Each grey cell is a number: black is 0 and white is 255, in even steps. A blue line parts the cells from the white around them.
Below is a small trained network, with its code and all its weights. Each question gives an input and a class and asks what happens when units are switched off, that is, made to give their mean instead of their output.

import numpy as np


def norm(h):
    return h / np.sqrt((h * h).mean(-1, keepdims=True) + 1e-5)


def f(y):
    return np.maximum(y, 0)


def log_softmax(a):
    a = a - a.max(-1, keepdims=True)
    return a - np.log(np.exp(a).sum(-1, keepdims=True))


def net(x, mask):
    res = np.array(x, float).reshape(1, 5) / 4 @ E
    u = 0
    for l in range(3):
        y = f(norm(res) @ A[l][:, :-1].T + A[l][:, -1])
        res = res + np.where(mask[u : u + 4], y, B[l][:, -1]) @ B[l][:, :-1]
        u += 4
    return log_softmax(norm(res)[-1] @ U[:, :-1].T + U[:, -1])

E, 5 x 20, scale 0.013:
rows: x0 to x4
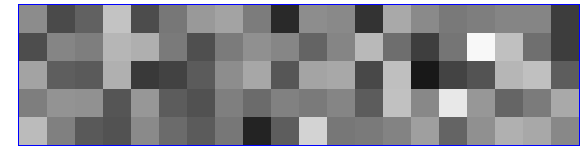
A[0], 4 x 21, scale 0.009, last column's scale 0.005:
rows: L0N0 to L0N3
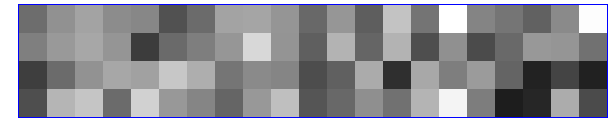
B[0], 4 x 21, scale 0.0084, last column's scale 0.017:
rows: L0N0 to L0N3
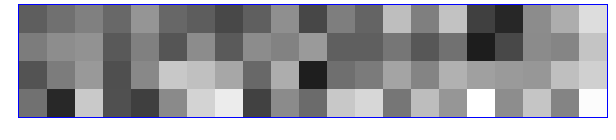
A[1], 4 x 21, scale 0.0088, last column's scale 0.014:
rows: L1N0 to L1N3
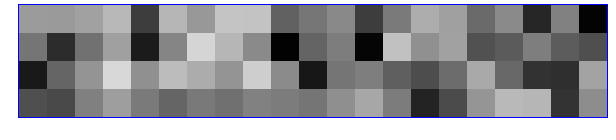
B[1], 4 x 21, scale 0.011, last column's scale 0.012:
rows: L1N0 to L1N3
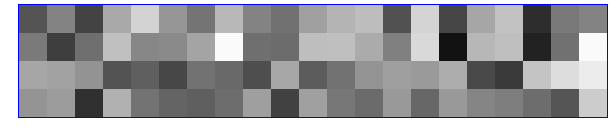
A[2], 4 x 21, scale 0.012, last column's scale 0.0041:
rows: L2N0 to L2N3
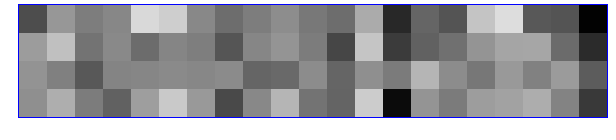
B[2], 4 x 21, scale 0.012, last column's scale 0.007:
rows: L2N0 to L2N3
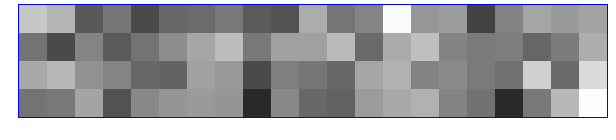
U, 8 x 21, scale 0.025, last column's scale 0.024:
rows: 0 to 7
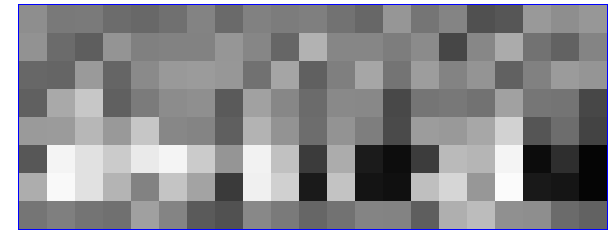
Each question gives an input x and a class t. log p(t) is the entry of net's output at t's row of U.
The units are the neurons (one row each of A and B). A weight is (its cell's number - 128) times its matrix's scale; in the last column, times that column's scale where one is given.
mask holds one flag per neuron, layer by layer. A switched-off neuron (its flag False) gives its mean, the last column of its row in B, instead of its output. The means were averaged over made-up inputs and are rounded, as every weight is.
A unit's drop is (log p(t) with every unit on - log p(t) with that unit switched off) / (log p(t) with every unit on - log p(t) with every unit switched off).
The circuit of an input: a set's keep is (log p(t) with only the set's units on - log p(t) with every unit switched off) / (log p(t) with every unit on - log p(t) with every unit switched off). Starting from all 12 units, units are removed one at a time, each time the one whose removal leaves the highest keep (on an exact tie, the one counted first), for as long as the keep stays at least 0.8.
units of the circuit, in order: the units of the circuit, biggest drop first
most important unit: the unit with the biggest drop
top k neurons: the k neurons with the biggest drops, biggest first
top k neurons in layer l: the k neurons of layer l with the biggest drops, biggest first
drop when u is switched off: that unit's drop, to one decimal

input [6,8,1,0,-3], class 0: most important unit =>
L1N2
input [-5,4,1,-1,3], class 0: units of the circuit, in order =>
[L2N0, L1N2]
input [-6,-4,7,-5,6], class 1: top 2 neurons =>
[L0N0, L1N2]
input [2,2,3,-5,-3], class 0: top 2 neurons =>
[L1N2, L0N3]
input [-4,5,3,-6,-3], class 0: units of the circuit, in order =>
[L0N3, L1N2]
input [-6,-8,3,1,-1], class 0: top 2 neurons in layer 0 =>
[L0N2, L0N1]
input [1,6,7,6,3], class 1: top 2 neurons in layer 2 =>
[L2N3, L2N2]
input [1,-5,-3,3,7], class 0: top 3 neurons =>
[L0N3, L1N1, L0N2]
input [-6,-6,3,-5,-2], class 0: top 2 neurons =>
[L0N3, L1N1]
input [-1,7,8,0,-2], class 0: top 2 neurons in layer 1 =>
[L1N1, L1N2]
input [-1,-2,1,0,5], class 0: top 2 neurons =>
[L1N1, L0N3]
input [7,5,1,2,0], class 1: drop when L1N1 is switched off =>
0.7
